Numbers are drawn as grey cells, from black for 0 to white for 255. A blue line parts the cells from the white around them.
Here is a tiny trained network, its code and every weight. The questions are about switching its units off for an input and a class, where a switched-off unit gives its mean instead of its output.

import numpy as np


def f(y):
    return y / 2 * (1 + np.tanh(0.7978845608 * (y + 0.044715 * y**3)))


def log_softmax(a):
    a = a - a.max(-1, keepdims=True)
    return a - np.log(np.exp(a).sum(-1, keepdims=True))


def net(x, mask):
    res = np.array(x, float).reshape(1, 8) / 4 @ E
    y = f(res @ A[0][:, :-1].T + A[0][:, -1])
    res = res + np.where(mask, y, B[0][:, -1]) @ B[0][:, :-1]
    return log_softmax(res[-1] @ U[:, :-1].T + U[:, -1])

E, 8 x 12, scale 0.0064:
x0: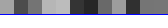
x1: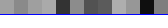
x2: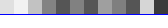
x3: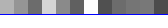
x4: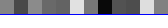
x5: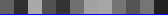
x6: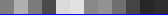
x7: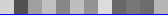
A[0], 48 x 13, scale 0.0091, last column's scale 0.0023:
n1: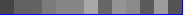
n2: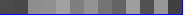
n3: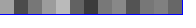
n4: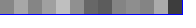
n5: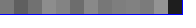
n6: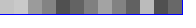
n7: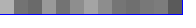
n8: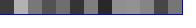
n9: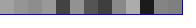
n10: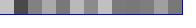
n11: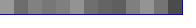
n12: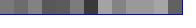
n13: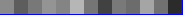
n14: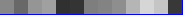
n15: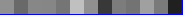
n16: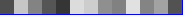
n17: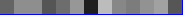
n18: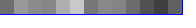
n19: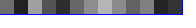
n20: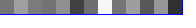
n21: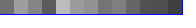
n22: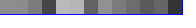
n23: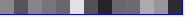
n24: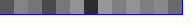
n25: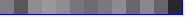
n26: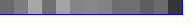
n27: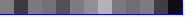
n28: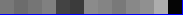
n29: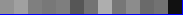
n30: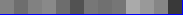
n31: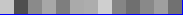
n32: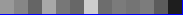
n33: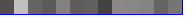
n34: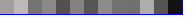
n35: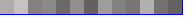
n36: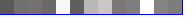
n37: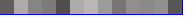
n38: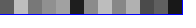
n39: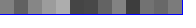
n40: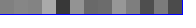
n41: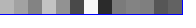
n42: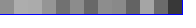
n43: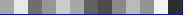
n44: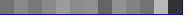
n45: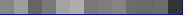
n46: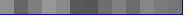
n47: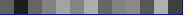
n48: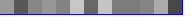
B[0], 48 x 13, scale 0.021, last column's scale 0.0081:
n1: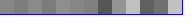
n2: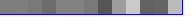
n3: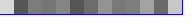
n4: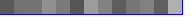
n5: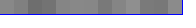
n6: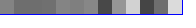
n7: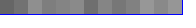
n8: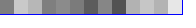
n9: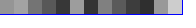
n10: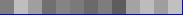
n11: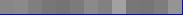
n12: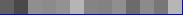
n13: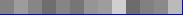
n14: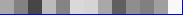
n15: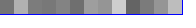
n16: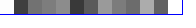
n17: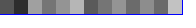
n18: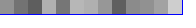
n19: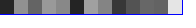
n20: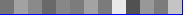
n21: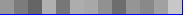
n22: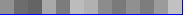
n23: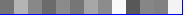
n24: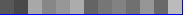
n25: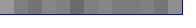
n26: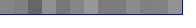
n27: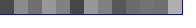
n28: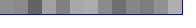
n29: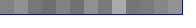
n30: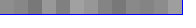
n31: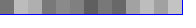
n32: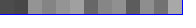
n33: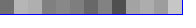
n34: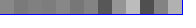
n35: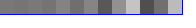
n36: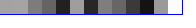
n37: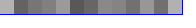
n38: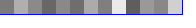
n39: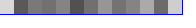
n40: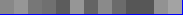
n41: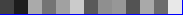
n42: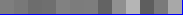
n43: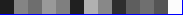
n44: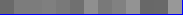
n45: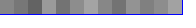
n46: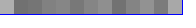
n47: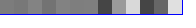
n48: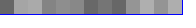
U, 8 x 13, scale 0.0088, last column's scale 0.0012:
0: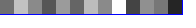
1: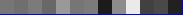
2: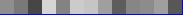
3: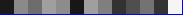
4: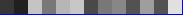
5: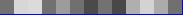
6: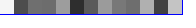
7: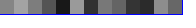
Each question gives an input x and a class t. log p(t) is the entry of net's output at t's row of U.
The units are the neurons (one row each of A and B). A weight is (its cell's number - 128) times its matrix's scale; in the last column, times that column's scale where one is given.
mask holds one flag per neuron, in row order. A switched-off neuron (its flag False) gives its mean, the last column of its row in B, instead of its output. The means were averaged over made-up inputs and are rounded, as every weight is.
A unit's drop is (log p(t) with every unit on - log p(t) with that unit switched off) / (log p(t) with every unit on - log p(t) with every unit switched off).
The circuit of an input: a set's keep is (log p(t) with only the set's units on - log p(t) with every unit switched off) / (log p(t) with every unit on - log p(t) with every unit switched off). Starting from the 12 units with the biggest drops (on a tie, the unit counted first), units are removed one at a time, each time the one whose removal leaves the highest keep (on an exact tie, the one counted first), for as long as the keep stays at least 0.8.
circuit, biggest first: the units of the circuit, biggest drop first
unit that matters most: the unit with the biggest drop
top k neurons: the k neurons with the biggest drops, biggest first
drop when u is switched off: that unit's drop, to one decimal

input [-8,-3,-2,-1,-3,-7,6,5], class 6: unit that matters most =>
n16
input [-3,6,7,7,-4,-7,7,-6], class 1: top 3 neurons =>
(n6; n35; n14)
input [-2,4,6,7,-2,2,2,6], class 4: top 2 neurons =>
(n41; n32)
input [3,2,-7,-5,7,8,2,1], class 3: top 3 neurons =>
(n19; n27; n38)
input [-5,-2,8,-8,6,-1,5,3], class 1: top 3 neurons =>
(n35; n6; n34)
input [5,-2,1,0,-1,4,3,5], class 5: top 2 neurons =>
(n16; n31)
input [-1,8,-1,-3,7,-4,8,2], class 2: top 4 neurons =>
(n18; n36; n22; n21)
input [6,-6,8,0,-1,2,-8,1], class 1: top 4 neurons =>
(n6; n35; n34; n42)
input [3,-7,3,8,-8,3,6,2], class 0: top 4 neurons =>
(n38; n20; n29; n17)
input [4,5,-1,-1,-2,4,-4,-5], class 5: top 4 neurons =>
(n8; n36; n43; n16)
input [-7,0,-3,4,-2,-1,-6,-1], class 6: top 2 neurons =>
(n16; n37)
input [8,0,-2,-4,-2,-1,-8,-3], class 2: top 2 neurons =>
(n14; n16)
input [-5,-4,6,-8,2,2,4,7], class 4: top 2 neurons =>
(n17; n8)
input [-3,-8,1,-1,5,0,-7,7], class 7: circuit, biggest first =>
(n36)
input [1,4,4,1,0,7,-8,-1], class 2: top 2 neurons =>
(n14; n43)
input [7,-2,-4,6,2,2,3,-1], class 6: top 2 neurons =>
(n39; n3)
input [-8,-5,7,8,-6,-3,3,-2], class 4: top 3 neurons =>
(n41; n32; n39)
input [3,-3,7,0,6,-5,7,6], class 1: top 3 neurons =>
(n35; n6; n14)
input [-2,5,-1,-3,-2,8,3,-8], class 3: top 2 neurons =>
(n19; n27)
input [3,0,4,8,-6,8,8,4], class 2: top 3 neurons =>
(n18; n21; n43)
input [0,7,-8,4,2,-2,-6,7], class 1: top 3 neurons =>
(n47; n36; n2)
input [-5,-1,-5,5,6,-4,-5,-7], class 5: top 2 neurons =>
(n8; n33)
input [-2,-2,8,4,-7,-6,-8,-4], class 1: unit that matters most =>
n6
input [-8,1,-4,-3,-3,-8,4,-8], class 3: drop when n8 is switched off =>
-0.1
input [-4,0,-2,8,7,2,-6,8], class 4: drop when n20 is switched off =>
0.1
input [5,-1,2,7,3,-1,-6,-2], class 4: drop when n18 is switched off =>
0.1
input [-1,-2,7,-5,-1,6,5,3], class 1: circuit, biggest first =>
(n6)
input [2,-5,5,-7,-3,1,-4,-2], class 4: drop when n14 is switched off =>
0.0
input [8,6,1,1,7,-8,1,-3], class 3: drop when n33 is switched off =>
0.1
